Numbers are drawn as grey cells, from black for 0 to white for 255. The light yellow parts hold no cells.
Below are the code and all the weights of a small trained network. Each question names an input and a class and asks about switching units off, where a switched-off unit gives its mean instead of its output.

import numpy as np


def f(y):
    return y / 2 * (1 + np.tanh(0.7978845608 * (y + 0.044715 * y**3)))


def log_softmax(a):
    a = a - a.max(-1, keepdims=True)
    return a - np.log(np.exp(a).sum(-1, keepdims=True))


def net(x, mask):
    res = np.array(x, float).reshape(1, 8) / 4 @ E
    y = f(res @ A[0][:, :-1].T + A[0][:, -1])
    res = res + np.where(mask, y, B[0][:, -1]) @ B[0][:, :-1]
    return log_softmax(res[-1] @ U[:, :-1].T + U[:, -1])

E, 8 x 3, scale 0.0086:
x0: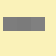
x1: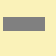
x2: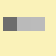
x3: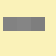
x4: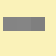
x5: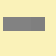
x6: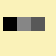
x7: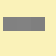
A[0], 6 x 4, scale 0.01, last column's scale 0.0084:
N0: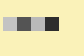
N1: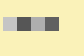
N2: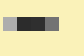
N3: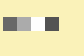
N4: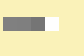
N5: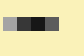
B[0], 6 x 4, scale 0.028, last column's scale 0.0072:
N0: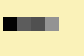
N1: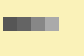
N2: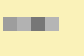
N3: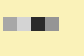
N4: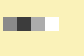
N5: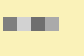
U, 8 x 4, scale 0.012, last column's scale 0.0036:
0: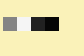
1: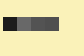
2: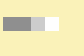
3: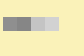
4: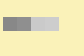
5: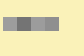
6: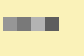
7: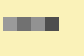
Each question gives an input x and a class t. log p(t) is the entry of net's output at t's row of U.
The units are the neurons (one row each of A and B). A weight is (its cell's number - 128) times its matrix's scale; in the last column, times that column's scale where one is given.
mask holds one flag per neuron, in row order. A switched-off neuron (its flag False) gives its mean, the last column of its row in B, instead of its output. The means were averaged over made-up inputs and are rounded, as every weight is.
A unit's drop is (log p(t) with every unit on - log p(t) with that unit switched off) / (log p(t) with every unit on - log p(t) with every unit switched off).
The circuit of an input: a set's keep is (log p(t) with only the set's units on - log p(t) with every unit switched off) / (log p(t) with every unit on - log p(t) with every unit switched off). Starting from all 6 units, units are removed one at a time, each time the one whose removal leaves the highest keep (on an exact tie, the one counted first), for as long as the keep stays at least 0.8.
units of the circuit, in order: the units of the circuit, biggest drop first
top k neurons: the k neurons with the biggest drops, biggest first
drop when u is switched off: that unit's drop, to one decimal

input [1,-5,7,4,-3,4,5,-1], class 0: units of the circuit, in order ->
(N3)
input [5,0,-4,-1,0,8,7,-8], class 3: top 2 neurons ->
(N0; N1)
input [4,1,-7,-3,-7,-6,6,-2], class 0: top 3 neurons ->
(N5; N2; N1)
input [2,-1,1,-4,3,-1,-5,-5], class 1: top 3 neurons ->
(N0; N1; N2)
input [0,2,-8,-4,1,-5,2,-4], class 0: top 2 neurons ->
(N5; N2)
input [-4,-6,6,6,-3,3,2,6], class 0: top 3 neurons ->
(N3; N1; N4)
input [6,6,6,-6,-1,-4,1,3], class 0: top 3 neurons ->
(N3; N1; N4)
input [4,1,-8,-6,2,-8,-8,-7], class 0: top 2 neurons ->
(N2; N5)
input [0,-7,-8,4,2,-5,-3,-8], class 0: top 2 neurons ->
(N5; N2)
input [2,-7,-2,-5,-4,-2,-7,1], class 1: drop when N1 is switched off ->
0.2
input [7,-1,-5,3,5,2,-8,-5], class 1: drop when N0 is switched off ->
0.9
